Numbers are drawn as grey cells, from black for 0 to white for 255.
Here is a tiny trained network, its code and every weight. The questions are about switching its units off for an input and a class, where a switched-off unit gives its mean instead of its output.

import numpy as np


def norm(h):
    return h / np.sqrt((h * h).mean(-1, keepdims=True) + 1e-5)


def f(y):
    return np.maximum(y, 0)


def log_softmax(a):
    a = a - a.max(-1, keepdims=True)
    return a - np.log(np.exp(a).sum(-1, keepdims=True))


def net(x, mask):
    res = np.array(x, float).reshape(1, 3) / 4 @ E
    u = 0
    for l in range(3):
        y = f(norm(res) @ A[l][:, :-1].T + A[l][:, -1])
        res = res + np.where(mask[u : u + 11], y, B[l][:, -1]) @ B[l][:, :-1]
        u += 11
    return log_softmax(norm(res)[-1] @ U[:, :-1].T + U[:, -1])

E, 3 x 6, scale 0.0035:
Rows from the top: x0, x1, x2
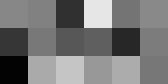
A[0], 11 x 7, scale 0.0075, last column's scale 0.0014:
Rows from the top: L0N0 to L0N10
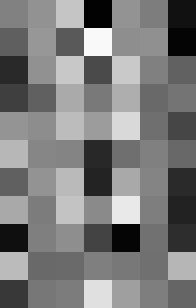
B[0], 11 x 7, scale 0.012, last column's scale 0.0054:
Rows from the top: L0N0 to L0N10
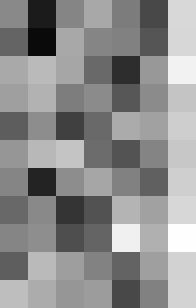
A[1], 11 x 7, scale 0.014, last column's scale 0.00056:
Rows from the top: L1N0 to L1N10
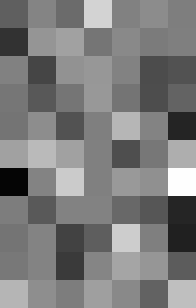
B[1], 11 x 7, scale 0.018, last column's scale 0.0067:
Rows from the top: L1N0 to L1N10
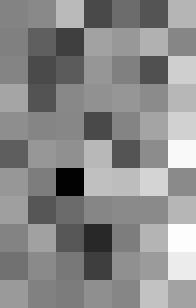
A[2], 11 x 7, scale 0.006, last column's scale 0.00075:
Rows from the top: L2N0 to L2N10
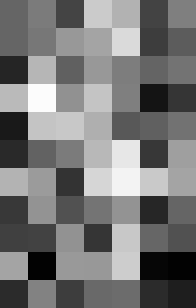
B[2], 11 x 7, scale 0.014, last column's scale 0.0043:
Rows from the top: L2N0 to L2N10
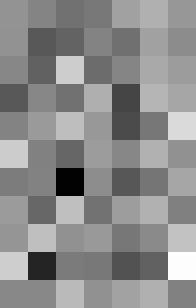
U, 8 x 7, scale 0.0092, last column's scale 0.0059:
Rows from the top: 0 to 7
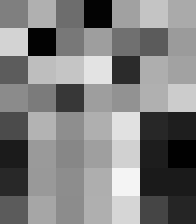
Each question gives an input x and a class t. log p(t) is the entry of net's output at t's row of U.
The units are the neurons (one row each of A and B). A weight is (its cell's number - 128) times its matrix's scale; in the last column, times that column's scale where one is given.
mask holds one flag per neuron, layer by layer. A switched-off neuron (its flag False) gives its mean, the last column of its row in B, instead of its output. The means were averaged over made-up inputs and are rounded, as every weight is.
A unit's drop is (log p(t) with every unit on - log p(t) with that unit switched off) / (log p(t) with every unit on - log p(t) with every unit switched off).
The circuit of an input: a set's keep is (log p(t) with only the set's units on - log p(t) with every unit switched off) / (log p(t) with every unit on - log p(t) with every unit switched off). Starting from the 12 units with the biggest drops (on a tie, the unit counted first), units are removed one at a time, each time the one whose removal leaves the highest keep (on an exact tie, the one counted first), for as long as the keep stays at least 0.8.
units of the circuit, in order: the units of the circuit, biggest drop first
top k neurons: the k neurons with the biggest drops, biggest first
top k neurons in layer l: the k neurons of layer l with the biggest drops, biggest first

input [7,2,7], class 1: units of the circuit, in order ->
[L0N1]
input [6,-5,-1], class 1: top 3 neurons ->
[L0N1, L0N8, L0N10]
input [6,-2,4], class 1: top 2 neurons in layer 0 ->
[L0N1, L0N10]
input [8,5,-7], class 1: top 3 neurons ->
[L0N8, L0N2, L0N7]
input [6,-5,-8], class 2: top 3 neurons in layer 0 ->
[L0N8, L0N0, L0N9]
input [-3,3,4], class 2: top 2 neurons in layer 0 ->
[L0N2, L0N3]
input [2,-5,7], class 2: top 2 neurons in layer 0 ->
[L0N2, L0N10]
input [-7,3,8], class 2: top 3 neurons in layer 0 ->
[L0N2, L0N3, L0N1]
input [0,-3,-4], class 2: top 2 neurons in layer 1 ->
[L1N5, L1N8]
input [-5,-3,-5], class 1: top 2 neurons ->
[L0N0, L0N2]
